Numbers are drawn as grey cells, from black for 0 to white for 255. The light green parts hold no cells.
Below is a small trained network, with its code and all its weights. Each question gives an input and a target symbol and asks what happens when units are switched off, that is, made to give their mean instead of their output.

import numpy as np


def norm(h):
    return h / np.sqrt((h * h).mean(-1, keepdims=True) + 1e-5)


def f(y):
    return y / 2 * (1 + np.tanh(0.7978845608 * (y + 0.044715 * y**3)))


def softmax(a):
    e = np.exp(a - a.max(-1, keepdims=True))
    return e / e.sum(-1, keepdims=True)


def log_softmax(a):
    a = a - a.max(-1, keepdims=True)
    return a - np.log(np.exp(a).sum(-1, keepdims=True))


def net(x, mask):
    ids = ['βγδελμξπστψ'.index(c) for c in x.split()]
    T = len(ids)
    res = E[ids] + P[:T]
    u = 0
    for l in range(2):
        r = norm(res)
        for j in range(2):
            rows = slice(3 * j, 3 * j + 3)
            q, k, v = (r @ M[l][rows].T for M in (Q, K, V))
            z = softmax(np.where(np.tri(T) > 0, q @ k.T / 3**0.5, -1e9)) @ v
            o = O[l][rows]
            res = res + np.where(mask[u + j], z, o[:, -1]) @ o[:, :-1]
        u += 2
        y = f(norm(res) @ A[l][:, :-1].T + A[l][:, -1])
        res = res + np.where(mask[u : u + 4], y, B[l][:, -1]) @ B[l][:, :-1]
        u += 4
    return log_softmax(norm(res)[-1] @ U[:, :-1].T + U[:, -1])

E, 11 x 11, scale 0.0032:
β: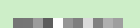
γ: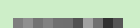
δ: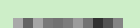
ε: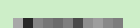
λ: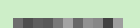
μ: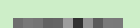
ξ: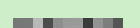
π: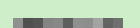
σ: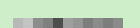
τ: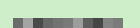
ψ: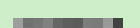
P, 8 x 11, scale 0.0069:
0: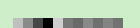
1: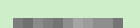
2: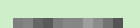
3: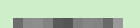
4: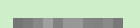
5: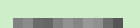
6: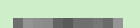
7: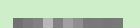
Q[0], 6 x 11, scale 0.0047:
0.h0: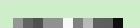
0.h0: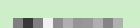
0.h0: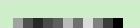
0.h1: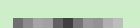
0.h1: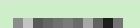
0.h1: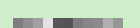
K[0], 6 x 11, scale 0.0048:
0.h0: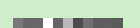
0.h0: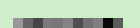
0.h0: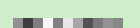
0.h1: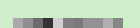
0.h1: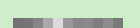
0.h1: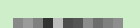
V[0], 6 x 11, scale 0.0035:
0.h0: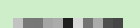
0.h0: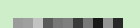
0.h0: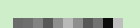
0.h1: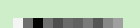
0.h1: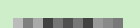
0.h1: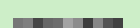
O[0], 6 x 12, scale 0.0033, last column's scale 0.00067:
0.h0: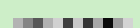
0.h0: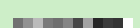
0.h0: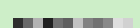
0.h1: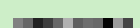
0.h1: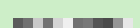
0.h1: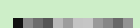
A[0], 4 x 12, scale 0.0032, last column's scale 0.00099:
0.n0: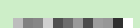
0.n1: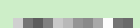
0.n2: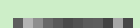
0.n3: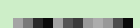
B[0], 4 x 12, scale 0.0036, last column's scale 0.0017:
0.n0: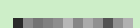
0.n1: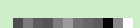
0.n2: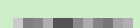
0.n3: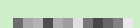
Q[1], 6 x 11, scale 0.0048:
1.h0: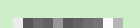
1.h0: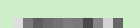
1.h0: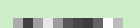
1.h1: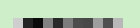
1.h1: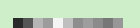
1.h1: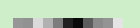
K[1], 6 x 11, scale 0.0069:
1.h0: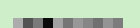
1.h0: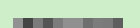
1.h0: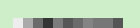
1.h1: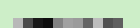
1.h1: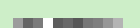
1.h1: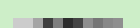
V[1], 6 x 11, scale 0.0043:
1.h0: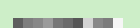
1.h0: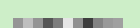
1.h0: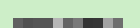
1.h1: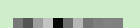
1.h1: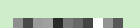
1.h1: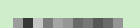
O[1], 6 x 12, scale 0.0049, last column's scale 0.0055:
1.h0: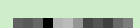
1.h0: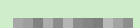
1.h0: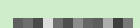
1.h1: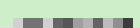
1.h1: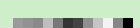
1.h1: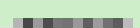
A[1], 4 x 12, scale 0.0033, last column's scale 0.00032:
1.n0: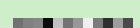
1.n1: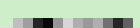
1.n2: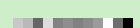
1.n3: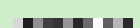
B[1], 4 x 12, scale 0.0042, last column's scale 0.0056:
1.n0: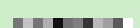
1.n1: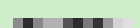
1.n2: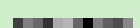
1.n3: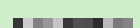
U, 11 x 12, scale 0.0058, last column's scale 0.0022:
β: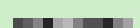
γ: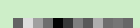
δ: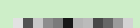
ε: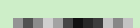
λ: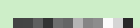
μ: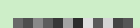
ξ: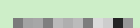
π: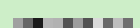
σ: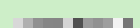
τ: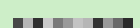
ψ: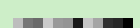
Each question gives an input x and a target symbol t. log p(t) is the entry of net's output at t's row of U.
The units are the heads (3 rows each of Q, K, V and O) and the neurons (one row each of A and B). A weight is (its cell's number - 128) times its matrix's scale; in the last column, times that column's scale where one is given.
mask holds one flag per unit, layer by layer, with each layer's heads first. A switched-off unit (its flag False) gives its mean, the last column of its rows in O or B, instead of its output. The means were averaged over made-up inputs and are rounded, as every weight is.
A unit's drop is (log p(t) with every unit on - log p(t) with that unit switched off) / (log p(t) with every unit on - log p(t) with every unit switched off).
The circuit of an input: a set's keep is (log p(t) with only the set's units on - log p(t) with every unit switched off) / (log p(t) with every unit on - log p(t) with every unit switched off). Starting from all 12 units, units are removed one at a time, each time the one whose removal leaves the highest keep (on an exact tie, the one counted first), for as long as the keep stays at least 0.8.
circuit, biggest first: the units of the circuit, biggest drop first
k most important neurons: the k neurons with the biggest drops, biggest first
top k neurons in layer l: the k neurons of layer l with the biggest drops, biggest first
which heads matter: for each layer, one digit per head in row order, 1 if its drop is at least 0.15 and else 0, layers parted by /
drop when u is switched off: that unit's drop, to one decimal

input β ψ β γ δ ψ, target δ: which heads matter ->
00 / 01
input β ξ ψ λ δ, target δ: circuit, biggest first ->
(1.h1)
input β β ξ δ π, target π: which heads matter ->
10 / 01
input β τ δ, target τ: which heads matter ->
00 / 01
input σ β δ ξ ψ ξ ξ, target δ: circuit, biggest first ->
(0.h1, 1.h1, 0.n2)
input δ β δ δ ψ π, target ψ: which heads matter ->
10 / 00
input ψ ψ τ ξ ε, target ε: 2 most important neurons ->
(1.n3, 0.n3)
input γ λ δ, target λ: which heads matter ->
10 / 01
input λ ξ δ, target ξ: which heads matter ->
00 / 11
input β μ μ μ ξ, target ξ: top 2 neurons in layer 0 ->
(0.n3, 0.n1)
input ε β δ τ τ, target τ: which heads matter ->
00 / 01
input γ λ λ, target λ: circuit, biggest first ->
(0.h0, 1.h1)
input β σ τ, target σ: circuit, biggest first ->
(1.h0, 1.h1)
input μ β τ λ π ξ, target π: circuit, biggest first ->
(0.h0, 1.h1)
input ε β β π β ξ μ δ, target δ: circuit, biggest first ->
(1.h1, 0.n1, 1.n0)
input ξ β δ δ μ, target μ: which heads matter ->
10 / 00
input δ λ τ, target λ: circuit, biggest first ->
(0.h0, 1.h1)
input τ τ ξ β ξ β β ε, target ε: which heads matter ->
00 / 11
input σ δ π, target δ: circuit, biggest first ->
(1.h1, 0.n3)
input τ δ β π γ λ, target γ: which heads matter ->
01 / 11
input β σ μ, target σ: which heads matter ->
00 / 11
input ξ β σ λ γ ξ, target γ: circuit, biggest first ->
(1.h0, 1.h1, 1.n0, 0.h1)
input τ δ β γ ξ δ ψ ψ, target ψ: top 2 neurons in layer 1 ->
(1.n0, 1.n1)
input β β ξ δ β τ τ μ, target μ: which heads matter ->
10 / 01
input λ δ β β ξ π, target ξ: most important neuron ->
(1.n2)
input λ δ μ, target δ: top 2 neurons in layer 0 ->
(0.n3, 0.n1)
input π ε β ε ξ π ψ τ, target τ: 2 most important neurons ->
(1.n1, 1.n0)
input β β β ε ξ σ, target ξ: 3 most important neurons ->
(1.n2, 1.n0, 1.n1)
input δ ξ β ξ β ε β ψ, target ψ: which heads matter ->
10 / 01
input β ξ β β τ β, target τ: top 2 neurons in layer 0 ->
(0.n1, 0.n0)
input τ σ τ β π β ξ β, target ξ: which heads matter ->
01 / 01
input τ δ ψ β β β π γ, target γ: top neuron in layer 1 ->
(1.n0)
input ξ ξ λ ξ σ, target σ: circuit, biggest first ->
(1.h0)
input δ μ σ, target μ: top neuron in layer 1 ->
(1.n1)
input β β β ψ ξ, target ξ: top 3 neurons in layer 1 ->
(1.n1, 1.n2, 1.n0)
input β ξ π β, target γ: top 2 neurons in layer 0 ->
(0.n1, 0.n3)
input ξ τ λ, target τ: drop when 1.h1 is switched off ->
0.4
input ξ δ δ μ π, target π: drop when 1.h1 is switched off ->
0.5
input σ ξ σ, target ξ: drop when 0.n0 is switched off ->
0.0
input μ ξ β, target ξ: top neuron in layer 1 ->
(1.n2)
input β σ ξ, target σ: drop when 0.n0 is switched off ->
0.1
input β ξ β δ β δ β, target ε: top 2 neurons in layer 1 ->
(1.n2, 1.n0)
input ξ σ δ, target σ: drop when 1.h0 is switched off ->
0.7
